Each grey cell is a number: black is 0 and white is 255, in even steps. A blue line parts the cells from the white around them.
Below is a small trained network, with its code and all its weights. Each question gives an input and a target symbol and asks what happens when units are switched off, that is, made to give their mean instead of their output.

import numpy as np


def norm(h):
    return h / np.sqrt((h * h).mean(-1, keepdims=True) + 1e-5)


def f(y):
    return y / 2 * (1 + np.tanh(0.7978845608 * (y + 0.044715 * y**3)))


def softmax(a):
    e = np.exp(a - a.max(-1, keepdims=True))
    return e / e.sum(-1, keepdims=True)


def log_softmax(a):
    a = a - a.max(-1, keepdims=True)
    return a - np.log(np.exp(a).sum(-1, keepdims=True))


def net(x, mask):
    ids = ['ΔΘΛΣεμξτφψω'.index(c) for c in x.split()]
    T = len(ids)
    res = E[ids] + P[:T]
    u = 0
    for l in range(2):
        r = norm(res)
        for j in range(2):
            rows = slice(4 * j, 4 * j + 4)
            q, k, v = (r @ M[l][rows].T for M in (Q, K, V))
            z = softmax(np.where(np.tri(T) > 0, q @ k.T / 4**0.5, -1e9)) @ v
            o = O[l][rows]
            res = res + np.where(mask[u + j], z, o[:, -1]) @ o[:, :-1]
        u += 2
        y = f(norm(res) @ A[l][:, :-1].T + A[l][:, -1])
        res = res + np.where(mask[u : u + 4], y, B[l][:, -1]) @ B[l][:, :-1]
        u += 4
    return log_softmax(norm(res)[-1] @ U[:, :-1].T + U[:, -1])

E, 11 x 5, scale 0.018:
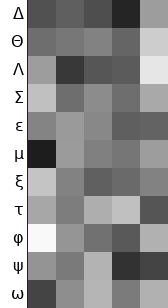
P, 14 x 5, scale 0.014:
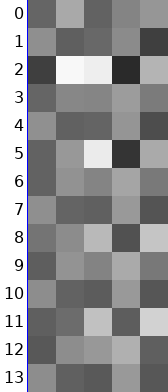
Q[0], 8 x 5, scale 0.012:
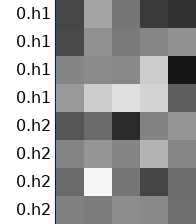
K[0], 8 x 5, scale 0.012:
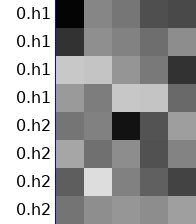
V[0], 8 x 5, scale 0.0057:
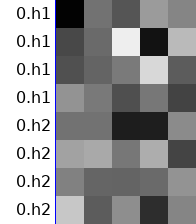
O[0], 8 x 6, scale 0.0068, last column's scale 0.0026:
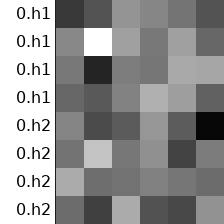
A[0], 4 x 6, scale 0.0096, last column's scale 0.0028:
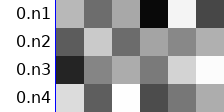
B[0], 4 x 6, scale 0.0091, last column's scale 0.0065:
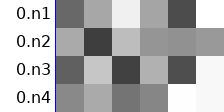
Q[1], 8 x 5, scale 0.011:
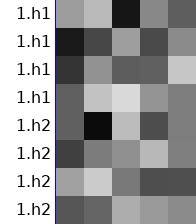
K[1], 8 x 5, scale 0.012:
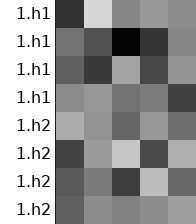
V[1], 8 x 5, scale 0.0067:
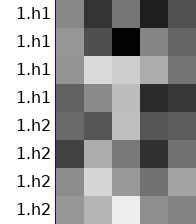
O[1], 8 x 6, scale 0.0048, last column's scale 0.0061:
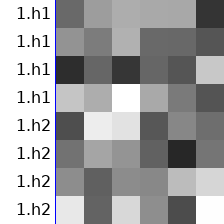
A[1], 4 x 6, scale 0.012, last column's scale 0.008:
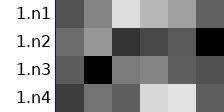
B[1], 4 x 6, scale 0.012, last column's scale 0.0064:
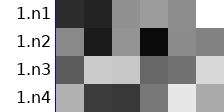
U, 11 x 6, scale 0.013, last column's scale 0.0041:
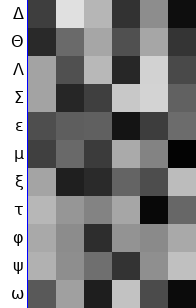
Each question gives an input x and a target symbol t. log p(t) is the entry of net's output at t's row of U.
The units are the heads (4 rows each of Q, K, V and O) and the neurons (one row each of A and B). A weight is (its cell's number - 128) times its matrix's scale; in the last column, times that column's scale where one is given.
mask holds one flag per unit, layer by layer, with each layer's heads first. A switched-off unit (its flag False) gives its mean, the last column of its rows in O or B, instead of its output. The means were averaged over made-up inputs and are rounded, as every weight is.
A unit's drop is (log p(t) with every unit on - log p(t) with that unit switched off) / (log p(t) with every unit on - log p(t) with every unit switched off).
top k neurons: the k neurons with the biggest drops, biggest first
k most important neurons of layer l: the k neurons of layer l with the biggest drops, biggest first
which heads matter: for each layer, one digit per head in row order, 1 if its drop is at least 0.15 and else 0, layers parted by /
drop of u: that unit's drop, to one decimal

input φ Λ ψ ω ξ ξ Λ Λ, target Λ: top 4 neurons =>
(0.n3, 0.n4, 1.n3, 1.n1)
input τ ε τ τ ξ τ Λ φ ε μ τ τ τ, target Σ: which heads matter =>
01 / 00
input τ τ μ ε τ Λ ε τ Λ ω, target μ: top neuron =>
(0.n4)
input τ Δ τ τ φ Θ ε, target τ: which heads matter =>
00 / 10
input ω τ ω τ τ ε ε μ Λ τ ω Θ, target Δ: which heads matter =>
10 / 00
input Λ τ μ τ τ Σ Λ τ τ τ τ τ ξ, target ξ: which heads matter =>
00 / 10
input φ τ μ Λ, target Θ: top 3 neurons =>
(0.n1, 0.n4, 1.n4)
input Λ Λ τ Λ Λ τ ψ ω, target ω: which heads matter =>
10 / 00
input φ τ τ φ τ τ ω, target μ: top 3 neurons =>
(0.n3, 0.n4, 0.n2)
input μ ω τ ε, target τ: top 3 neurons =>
(0.n4, 0.n2, 1.n1)
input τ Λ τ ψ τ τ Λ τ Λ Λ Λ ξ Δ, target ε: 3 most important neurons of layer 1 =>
(1.n2, 1.n1, 1.n3)
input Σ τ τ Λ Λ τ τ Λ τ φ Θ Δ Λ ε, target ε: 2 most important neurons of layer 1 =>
(1.n2, 1.n3)
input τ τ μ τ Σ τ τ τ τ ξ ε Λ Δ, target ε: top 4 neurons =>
(0.n4, 0.n3, 1.n2, 0.n1)
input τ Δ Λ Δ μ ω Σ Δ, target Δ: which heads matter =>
01 / 10
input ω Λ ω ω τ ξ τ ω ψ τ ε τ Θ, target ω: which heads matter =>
00 / 00
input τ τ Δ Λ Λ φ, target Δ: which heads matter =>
01 / 00
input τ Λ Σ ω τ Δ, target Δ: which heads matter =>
10 / 00
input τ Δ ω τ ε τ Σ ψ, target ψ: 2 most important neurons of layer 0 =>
(0.n1, 0.n4)
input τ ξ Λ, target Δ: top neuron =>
(0.n3)
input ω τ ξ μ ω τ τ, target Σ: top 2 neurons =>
(0.n1, 1.n4)
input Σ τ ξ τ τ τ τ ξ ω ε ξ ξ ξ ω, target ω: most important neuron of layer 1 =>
(1.n1)
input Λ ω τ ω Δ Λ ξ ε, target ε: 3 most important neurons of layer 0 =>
(0.n1, 0.n4, 0.n3)
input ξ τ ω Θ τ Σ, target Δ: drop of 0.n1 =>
0.1
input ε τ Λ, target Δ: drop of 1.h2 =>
0.0
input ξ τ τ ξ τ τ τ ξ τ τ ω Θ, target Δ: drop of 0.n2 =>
-0.1
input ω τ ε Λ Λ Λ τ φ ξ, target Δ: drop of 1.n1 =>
-0.1
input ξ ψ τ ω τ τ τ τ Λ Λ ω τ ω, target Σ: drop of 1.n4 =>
0.5
